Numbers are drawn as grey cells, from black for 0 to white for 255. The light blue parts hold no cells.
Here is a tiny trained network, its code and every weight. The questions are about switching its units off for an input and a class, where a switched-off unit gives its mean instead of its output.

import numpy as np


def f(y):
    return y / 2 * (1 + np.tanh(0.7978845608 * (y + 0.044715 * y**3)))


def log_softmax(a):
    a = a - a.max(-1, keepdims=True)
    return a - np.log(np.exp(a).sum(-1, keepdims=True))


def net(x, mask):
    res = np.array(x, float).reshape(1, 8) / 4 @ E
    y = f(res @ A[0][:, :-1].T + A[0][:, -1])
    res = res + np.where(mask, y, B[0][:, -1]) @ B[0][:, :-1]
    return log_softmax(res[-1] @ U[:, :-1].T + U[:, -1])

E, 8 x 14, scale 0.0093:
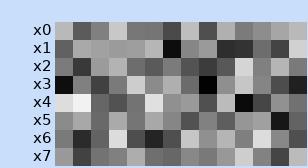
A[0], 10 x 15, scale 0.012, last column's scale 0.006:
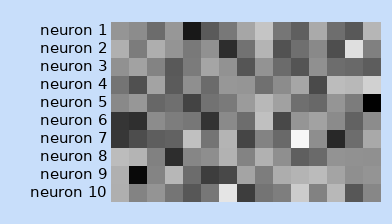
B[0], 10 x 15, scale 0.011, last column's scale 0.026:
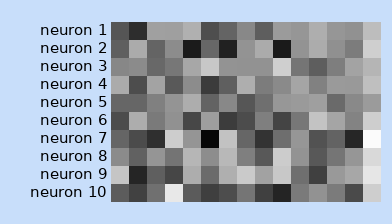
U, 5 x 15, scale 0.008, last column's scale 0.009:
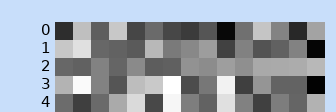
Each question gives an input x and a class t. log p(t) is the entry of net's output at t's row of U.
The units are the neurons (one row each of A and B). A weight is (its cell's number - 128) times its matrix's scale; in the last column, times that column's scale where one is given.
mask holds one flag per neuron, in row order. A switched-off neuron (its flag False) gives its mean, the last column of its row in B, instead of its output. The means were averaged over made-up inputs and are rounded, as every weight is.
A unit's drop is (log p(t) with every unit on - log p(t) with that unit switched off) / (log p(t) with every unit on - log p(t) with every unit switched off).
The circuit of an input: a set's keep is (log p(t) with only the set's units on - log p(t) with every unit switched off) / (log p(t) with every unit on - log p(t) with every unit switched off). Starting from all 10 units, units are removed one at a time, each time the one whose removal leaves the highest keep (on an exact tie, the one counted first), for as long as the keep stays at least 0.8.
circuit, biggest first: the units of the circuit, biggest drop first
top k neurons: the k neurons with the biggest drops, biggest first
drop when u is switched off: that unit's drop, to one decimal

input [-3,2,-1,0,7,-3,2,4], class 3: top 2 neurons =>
[neuron 7; neuron 10]
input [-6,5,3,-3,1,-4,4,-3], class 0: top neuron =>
[neuron 9]
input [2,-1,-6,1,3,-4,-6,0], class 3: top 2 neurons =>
[neuron 7; neuron 10]
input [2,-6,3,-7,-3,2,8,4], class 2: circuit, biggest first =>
[neuron 6; neuron 7; neuron 8; neuron 9]
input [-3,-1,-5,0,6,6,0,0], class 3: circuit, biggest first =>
[neuron 7; neuron 10]
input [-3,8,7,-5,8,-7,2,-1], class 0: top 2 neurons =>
[neuron 9; neuron 2]
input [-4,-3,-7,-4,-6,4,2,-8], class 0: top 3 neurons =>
[neuron 9; neuron 6; neuron 4]
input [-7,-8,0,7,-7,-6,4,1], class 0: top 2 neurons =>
[neuron 6; neuron 10]
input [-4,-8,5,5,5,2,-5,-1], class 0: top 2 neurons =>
[neuron 10; neuron 9]
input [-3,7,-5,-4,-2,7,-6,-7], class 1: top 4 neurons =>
[neuron 2; neuron 3; neuron 7; neuron 10]
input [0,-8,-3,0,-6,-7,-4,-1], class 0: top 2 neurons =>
[neuron 6; neuron 10]
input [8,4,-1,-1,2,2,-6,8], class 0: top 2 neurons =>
[neuron 2; neuron 9]
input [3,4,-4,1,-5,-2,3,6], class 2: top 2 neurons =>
[neuron 9; neuron 2]
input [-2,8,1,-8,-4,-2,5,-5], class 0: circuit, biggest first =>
[neuron 2]
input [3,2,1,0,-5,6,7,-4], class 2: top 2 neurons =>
[neuron 9; neuron 6]
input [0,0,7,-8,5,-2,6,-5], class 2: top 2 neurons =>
[neuron 7; neuron 2]
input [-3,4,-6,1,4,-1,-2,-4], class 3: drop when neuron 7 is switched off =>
0.2
